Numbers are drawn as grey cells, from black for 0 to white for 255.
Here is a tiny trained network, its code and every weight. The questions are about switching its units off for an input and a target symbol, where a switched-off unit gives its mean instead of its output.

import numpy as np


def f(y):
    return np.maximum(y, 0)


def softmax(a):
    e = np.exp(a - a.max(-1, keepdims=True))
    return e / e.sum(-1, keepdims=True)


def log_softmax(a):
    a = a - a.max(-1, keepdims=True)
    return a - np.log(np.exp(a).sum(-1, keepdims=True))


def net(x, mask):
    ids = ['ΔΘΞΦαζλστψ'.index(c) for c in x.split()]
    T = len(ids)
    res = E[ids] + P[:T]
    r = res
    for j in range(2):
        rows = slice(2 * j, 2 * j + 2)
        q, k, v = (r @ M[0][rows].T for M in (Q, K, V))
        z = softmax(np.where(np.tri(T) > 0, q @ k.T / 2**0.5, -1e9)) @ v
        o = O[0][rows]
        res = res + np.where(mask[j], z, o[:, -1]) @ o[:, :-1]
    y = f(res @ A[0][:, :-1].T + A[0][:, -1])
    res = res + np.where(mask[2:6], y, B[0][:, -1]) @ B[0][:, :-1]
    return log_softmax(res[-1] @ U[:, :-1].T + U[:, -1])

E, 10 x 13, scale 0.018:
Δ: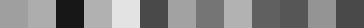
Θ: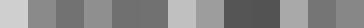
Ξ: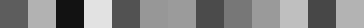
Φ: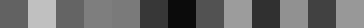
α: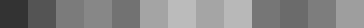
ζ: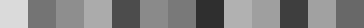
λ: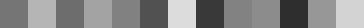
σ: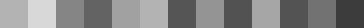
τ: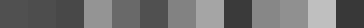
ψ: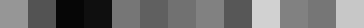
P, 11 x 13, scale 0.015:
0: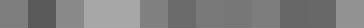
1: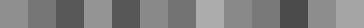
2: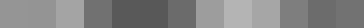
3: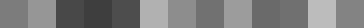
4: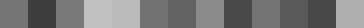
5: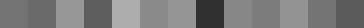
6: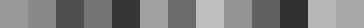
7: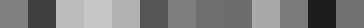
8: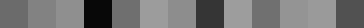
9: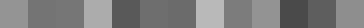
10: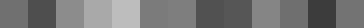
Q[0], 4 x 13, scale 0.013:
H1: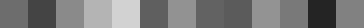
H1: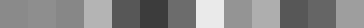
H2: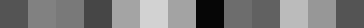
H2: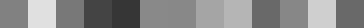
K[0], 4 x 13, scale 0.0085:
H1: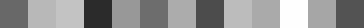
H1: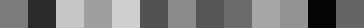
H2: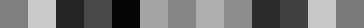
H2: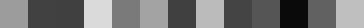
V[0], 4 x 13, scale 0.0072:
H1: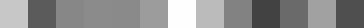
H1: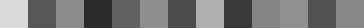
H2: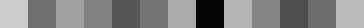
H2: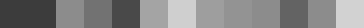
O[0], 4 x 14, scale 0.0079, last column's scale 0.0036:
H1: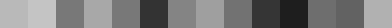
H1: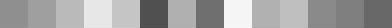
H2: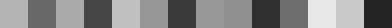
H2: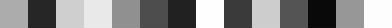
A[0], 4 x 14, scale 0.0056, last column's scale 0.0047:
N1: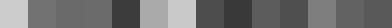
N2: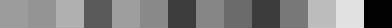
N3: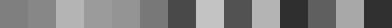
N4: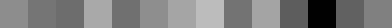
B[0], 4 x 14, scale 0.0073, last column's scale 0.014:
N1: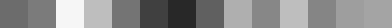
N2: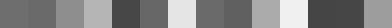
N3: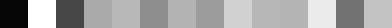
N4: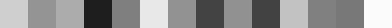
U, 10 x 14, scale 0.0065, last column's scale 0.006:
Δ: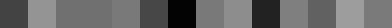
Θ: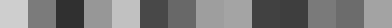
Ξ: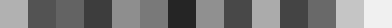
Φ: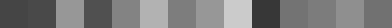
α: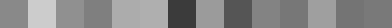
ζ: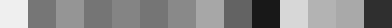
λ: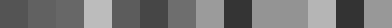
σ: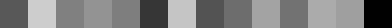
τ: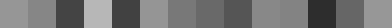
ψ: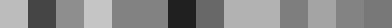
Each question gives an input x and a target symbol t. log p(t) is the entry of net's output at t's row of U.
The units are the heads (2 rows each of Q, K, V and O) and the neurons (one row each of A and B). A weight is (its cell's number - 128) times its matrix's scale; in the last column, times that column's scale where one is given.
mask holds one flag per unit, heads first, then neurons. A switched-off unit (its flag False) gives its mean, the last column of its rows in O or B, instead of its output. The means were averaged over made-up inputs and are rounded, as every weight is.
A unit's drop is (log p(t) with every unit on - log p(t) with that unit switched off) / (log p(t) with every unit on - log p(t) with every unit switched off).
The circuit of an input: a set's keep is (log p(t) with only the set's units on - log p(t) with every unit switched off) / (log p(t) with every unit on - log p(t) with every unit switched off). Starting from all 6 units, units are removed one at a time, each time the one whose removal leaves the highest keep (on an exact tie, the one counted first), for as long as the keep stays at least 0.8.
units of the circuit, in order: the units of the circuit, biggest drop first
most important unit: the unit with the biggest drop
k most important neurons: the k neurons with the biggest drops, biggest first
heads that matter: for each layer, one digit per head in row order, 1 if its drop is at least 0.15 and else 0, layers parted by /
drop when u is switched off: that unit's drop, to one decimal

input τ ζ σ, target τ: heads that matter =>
01
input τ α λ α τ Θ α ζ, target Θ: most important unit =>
H1
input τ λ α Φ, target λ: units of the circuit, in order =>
N2; H2; N4; N3
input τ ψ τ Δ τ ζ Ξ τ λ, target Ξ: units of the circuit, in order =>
H1; H2
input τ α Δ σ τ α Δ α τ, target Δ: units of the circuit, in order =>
H1; N1; H2
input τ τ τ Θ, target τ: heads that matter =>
01
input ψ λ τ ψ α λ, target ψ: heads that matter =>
11
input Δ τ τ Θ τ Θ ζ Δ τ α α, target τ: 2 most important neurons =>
N3; N1
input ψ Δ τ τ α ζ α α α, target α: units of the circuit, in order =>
H2; N3; H1
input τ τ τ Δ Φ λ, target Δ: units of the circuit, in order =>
H1; N1
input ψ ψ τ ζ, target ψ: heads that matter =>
10
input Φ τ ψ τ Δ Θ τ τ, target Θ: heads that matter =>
11
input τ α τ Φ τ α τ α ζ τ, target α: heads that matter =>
01
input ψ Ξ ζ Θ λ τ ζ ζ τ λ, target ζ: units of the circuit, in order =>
H2
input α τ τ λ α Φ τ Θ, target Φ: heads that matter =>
11
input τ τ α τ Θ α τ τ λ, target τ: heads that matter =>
01
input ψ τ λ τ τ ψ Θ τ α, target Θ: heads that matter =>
10
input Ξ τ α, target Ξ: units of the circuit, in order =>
H1; N3; N4; H2
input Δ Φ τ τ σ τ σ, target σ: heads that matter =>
11
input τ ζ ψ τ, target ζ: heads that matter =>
01
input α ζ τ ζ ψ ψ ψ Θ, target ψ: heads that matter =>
11
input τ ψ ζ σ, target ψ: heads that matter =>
10
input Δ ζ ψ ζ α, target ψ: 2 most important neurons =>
N4; N3
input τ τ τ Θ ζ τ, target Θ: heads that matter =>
10
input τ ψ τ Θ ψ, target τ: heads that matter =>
01
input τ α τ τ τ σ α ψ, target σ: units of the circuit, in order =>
H2
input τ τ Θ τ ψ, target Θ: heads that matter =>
10
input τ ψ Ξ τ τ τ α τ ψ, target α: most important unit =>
N3
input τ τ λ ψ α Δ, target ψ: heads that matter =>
11
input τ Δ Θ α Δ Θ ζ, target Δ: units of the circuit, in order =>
N1; H1; H2
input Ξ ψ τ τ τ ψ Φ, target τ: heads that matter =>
01
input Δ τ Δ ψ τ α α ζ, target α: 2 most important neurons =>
N3; N4
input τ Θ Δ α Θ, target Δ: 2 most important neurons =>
N1; N4
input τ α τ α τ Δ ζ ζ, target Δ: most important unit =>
H1
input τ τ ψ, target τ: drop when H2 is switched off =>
1.3
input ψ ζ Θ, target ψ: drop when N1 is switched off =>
-0.1
